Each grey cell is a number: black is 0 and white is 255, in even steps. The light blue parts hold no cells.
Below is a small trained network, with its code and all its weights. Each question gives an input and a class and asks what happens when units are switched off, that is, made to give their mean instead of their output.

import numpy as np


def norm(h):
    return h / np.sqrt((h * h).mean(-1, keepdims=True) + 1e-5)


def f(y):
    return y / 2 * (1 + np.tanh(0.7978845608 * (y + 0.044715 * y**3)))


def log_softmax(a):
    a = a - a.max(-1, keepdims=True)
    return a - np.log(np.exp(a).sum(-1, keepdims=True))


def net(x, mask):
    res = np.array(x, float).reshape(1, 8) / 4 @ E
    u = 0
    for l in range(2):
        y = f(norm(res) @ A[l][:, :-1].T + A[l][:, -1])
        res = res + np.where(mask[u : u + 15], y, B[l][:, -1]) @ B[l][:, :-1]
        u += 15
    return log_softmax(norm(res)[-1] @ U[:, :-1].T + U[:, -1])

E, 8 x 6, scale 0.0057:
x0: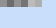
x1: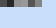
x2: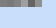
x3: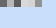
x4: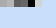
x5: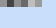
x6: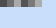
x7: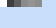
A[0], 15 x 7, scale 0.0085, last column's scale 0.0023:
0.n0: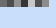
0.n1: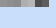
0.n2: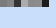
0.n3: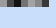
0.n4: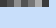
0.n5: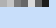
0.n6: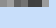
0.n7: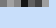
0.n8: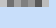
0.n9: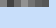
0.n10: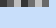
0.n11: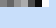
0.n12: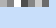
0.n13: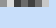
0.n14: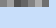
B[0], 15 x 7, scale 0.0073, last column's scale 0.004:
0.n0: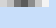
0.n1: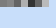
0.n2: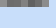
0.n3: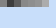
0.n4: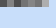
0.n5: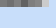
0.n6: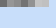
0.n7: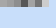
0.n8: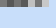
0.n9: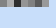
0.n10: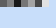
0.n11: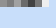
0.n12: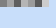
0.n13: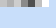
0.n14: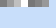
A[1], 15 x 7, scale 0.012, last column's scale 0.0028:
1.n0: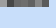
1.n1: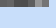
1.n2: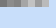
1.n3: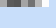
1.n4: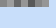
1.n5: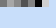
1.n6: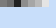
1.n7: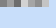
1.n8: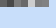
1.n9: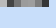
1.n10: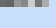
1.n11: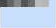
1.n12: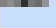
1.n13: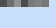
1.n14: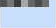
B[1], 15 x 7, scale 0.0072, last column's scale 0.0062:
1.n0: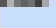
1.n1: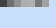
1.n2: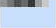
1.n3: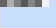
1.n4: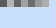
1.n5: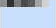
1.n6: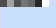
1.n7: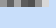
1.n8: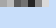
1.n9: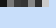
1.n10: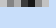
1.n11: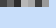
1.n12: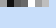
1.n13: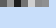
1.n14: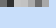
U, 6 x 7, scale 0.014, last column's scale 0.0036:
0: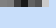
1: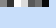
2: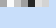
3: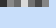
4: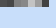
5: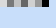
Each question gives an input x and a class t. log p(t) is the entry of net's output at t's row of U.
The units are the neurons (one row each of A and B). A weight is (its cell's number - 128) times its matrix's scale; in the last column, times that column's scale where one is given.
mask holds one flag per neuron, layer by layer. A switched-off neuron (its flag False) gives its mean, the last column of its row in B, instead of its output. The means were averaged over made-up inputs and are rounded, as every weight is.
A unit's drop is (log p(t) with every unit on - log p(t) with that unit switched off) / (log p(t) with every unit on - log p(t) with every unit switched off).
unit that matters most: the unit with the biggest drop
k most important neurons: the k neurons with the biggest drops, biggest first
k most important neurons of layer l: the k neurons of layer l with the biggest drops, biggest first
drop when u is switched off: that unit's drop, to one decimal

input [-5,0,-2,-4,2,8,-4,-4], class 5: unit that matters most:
0.n7
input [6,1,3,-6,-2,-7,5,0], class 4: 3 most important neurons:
1.n14; 1.n12; 1.n1
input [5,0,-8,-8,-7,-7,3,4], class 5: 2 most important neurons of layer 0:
0.n0; 0.n7
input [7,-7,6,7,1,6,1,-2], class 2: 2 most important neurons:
0.n10; 0.n14
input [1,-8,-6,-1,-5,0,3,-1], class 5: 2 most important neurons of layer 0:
0.n0; 0.n10
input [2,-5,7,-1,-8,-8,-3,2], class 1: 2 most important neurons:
0.n1; 1.n14
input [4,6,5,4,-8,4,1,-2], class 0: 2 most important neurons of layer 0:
0.n13; 0.n14
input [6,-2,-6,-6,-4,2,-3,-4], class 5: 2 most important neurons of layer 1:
1.n12; 1.n9
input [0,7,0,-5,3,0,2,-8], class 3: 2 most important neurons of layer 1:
1.n11; 1.n1
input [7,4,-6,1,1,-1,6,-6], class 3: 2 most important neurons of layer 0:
0.n4; 0.n8
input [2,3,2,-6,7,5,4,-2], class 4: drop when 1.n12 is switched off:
0.2
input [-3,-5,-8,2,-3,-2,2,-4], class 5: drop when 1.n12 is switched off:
0.1
